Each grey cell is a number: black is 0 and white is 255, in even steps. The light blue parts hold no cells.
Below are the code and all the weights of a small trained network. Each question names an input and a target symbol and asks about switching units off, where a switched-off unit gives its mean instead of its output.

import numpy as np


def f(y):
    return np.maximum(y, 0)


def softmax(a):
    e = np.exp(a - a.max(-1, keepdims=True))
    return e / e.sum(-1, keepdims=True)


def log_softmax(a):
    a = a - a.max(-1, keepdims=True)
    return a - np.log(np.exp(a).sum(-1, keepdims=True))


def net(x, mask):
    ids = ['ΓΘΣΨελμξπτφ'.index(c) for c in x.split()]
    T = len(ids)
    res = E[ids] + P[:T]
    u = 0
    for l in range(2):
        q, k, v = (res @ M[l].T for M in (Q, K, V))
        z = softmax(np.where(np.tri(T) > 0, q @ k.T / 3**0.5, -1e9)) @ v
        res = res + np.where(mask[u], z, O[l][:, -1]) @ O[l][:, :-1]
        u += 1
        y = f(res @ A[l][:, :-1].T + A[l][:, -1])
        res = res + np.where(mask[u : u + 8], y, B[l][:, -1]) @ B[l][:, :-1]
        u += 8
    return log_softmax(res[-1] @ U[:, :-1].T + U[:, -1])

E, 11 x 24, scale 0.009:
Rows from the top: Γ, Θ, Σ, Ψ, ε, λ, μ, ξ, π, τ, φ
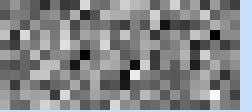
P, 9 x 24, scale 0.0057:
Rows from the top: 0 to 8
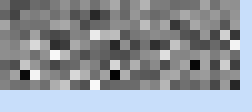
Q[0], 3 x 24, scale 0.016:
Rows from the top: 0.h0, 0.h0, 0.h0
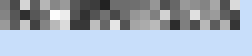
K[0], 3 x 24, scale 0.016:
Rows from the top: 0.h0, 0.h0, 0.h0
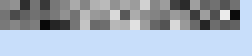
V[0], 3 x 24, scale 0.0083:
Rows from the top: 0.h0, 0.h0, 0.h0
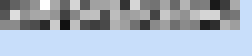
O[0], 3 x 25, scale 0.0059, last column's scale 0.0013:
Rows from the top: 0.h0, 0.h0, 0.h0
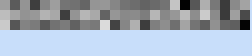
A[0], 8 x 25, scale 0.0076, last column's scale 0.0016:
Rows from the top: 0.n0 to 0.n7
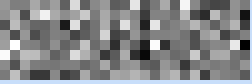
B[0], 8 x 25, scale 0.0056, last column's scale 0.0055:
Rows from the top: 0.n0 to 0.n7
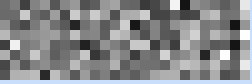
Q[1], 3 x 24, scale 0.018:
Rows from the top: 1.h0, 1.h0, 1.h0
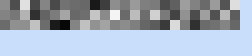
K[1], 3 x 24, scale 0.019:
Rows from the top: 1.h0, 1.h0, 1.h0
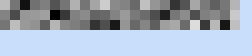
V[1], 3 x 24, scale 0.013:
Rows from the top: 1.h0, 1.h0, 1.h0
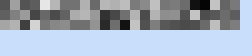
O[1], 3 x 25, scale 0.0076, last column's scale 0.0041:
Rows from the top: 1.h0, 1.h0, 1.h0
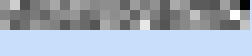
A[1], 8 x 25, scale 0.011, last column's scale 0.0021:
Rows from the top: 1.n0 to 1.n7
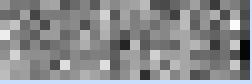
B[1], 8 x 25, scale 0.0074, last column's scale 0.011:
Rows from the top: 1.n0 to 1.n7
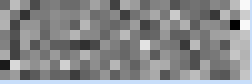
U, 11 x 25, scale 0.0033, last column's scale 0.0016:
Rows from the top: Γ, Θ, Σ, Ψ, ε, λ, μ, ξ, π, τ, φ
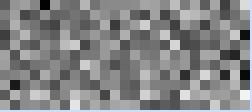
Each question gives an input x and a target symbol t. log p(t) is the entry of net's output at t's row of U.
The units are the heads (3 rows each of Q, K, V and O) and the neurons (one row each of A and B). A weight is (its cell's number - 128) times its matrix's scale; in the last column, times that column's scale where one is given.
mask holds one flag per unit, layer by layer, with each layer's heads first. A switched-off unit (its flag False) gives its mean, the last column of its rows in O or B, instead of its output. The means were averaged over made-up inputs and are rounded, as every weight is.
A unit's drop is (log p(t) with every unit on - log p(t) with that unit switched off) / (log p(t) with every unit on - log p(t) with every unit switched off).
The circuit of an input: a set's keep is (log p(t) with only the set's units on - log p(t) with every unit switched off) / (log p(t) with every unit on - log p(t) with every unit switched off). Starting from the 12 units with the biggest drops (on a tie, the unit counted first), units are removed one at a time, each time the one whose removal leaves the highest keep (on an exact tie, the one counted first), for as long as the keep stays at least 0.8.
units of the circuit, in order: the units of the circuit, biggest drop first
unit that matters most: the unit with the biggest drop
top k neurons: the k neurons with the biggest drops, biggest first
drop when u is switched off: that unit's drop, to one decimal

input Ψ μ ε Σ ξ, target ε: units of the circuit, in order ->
(0.h0; 1.h0)
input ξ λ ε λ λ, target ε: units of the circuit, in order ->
(0.h0; 1.h0)
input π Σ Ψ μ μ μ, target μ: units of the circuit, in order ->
(1.h0; 1.n5)
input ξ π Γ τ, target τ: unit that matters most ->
1.n6
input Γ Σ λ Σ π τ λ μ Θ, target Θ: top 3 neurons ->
(0.n2; 0.n7; 0.n0)
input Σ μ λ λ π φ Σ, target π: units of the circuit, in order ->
(1.h0; 1.n1)
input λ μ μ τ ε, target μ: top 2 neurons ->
(1.n5; 1.n7)
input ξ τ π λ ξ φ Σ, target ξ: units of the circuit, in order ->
(0.h0; 1.h0)
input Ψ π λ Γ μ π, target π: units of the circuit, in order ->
(0.h0; 1.h0; 0.n0)
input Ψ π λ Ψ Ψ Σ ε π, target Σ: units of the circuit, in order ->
(1.h0; 0.h0; 1.n0)
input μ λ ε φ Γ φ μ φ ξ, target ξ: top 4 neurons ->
(1.n4; 0.n0; 1.n6; 0.n7)
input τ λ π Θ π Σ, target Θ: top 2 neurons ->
(1.n7; 0.n3)
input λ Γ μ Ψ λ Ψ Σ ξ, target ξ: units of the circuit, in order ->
(1.n4; 1.h0; 0.n7)
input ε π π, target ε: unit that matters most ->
0.h0
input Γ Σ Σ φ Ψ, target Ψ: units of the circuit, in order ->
(0.n7; 1.n6; 1.h0; 1.n0)
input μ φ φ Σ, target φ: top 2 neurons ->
(1.n3; 0.n3)
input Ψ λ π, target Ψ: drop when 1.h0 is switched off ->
1.0
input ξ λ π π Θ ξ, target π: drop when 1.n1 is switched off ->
0.2
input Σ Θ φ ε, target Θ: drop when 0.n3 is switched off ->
0.2
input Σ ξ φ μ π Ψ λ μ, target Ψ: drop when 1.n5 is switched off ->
0.0
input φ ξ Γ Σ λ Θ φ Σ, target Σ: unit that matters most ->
0.n4
